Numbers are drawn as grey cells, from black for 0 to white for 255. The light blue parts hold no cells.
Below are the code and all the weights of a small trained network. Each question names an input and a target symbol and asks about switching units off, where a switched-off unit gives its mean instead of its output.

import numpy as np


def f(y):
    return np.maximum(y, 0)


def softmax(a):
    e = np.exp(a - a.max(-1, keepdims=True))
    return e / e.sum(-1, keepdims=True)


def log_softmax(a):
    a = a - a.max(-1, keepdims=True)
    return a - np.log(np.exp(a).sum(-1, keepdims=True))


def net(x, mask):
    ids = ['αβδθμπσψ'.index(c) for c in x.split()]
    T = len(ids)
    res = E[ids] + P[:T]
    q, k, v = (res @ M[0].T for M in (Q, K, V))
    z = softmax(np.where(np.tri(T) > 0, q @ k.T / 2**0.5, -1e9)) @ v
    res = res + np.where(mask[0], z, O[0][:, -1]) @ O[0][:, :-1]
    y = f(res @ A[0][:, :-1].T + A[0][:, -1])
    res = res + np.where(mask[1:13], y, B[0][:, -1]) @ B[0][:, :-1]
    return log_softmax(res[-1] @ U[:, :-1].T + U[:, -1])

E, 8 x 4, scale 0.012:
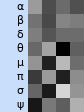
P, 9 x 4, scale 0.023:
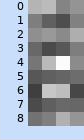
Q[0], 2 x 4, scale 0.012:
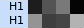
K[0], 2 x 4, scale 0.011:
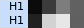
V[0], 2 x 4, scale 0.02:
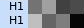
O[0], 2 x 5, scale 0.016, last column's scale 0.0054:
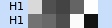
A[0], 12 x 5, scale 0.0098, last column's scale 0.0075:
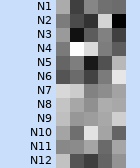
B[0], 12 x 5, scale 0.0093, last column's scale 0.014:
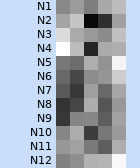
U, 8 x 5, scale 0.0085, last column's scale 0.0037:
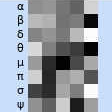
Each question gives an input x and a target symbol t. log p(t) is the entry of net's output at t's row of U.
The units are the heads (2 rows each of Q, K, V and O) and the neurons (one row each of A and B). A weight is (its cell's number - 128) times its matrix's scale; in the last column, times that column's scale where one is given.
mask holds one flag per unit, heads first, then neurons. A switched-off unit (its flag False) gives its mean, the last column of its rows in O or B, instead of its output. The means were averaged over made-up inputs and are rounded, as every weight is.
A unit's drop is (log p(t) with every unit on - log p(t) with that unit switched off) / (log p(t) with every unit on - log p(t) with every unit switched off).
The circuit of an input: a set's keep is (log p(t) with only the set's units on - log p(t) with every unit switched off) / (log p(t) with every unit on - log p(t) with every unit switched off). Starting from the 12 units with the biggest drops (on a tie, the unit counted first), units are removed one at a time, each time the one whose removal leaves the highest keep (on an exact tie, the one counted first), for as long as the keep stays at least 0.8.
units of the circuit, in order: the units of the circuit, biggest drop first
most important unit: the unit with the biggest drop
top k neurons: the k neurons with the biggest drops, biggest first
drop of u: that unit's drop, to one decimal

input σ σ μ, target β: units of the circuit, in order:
(H1; N4)
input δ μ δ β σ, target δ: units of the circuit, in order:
(H1)
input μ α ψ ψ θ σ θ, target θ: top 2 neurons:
(N4; N12)
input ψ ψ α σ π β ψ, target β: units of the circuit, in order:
(N4; H1)
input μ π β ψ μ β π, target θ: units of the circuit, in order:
(N4; H1)
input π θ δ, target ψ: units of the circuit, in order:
(H1; N4)
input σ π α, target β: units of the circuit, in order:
(H1; N4)
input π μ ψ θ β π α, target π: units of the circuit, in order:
(H1; N12)
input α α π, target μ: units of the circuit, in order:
(H1; N2; N12)
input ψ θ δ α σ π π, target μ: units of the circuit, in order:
(H1; N2)
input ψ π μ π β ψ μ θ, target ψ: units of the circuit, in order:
(H1; N5)
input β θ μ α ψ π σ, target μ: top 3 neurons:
(N2; N12; N5)
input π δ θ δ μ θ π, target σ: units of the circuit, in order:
(H1; N4; N3)
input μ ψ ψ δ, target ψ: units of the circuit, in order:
(H1)
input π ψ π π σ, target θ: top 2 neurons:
(N4; N10)
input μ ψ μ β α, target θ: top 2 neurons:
(N4; N12)
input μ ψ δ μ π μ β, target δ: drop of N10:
0.0
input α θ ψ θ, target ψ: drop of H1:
0.8
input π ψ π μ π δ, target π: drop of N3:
0.2
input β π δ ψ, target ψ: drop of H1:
1.0
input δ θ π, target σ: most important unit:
N4
